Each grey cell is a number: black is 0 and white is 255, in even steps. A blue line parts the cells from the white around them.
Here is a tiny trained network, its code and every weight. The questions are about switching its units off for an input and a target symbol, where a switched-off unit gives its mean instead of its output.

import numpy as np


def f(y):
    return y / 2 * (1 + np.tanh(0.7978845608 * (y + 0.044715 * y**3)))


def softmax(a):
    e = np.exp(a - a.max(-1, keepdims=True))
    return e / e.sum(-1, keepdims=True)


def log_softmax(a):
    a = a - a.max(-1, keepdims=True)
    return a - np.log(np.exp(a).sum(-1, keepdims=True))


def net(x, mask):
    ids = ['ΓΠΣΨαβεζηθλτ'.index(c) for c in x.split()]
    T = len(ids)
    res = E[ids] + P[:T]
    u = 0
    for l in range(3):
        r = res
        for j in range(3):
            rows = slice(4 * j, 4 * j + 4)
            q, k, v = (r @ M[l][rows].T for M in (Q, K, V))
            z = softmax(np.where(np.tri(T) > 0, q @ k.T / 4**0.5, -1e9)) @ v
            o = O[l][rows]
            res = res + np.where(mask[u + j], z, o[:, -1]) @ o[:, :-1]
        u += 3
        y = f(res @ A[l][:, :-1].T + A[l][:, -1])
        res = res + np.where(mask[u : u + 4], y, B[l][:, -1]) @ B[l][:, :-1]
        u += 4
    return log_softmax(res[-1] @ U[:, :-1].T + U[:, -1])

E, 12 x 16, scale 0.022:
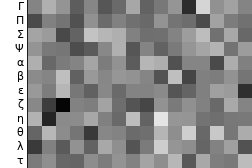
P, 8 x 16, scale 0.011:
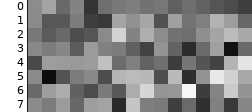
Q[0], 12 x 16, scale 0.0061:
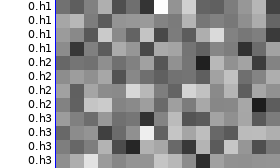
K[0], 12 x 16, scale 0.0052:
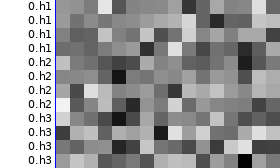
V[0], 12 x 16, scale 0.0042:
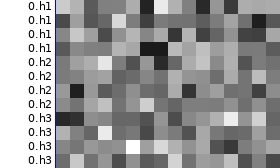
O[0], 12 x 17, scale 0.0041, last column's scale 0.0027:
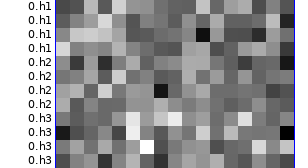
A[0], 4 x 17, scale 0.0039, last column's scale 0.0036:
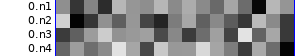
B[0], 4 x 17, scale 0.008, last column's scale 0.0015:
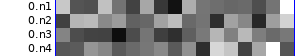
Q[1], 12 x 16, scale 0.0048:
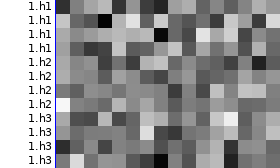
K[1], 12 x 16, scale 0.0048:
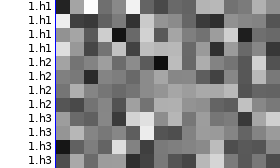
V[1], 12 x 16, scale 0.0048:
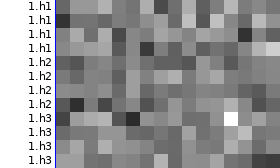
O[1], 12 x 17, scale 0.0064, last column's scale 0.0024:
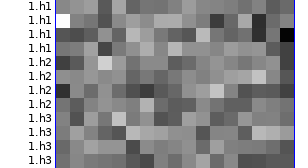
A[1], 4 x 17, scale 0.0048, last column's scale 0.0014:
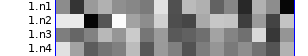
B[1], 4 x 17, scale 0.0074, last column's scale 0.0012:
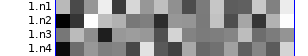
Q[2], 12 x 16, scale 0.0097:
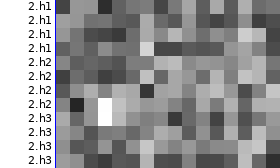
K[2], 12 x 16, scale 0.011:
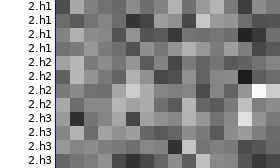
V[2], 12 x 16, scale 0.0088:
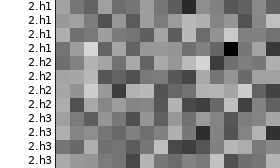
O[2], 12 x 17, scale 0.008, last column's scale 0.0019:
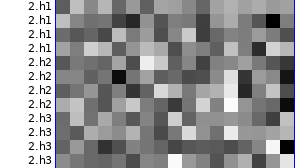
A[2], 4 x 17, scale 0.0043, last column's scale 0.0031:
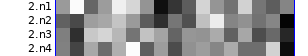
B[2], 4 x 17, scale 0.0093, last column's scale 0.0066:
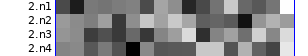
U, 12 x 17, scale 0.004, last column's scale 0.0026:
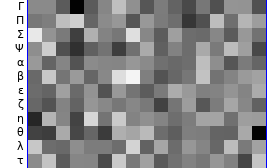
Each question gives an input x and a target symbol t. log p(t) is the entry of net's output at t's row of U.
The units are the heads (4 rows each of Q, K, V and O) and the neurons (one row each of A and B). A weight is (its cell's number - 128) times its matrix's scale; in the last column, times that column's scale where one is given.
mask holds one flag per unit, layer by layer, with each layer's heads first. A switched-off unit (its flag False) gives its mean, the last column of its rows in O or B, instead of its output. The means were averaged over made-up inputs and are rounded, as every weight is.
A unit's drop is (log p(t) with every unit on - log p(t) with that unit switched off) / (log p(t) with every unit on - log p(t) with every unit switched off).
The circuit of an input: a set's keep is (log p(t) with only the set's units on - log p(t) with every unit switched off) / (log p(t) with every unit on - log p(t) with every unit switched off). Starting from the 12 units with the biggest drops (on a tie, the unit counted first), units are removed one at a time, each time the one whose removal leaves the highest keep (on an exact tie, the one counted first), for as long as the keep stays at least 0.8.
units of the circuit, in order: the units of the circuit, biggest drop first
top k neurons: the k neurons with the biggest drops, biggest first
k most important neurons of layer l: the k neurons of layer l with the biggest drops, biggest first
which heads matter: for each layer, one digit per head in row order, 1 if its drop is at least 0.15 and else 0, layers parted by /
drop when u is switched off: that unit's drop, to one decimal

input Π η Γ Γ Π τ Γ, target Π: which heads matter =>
000 / 000 / 010
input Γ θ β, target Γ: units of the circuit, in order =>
2.h3, 2.h2
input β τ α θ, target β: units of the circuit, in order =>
2.h1, 2.h2
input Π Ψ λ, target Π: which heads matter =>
000 / 000 / 010
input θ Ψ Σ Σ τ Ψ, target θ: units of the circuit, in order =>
2.h2
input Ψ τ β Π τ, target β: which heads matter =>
000 / 000 / 110
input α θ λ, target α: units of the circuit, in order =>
2.h2, 2.n1, 2.h3
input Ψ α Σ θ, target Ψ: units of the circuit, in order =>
2.h2, 2.h1
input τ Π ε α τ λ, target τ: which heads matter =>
000 / 000 / 101
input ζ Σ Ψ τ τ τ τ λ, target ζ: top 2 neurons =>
2.n1, 0.n2
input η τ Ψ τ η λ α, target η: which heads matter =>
000 / 000 / 110
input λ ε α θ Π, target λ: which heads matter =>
000 / 000 / 011
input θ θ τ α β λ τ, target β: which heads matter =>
000 / 000 / 110
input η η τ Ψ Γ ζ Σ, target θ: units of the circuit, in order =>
1.n2, 2.n2
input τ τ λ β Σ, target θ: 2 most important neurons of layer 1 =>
1.n2, 1.n3
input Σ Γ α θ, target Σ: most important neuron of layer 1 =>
1.n2
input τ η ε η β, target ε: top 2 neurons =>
2.n4, 0.n1
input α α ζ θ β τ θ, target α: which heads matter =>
000 / 000 / 010
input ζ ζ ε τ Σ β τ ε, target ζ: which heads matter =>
000 / 000 / 111
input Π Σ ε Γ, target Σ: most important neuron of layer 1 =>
1.n2
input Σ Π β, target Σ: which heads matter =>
000 / 000 / 011
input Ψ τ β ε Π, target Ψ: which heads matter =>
000 / 000 / 010
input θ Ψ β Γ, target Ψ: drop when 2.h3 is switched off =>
0.1
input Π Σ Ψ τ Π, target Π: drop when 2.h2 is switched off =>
0.5
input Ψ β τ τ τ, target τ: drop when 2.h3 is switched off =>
0.2
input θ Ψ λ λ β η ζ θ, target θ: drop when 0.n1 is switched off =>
0.0
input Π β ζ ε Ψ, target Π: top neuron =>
0.n3
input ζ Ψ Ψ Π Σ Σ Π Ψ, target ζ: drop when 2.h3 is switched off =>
0.2
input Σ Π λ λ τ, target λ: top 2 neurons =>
2.n3, 0.n1
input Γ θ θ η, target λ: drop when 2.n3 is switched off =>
0.4
